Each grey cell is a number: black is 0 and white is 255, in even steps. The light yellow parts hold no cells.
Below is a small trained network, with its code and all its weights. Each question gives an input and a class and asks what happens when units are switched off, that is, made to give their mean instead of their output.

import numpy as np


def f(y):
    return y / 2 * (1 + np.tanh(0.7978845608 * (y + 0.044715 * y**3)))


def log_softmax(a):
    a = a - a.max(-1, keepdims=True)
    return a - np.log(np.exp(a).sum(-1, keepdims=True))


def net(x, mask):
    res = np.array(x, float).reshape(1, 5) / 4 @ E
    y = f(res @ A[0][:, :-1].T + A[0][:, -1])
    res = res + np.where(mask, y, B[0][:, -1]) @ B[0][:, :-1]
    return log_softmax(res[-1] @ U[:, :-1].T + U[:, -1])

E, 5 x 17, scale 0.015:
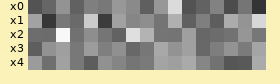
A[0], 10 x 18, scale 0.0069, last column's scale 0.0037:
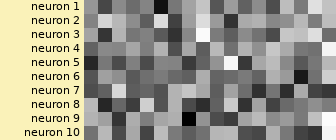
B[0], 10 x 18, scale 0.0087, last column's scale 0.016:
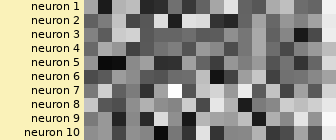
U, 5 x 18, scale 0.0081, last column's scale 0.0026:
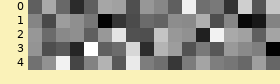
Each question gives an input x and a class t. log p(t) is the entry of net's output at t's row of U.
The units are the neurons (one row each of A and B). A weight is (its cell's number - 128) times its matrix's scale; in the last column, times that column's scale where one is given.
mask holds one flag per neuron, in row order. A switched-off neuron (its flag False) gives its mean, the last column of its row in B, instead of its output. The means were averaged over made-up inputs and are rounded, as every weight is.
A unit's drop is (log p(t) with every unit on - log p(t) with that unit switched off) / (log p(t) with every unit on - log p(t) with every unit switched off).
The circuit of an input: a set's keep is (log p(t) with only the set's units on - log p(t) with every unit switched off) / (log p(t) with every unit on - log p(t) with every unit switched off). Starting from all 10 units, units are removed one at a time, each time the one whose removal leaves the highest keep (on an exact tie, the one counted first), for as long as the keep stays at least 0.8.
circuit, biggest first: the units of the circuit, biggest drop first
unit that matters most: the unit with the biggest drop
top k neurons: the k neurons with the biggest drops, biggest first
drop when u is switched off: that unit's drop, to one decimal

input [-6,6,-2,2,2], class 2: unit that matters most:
neuron 9
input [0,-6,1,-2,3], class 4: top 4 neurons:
neuron 9; neuron 2; neuron 7; neuron 1
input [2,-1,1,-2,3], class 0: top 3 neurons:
neuron 3; neuron 1; neuron 5
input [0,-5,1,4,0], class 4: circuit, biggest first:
neuron 9; neuron 2; neuron 1
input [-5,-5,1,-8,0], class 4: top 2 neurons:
neuron 2; neuron 7
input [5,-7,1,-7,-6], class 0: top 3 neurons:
neuron 7; neuron 3; neuron 1
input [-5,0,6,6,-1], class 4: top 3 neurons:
neuron 2; neuron 10; neuron 5
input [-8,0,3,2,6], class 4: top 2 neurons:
neuron 2; neuron 10
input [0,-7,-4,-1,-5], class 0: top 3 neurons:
neuron 3; neuron 1; neuron 9
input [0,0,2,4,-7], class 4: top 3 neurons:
neuron 9; neuron 10; neuron 5
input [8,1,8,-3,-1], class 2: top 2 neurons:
neuron 10; neuron 2
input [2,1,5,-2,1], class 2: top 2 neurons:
neuron 7; neuron 10
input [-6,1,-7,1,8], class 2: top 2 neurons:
neuron 2; neuron 10
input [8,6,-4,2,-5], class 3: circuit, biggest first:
neuron 8
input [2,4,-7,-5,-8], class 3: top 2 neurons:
neuron 8; neuron 5
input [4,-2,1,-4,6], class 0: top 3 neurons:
neuron 3; neuron 1; neuron 7
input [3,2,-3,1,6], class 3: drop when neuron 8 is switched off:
0.1
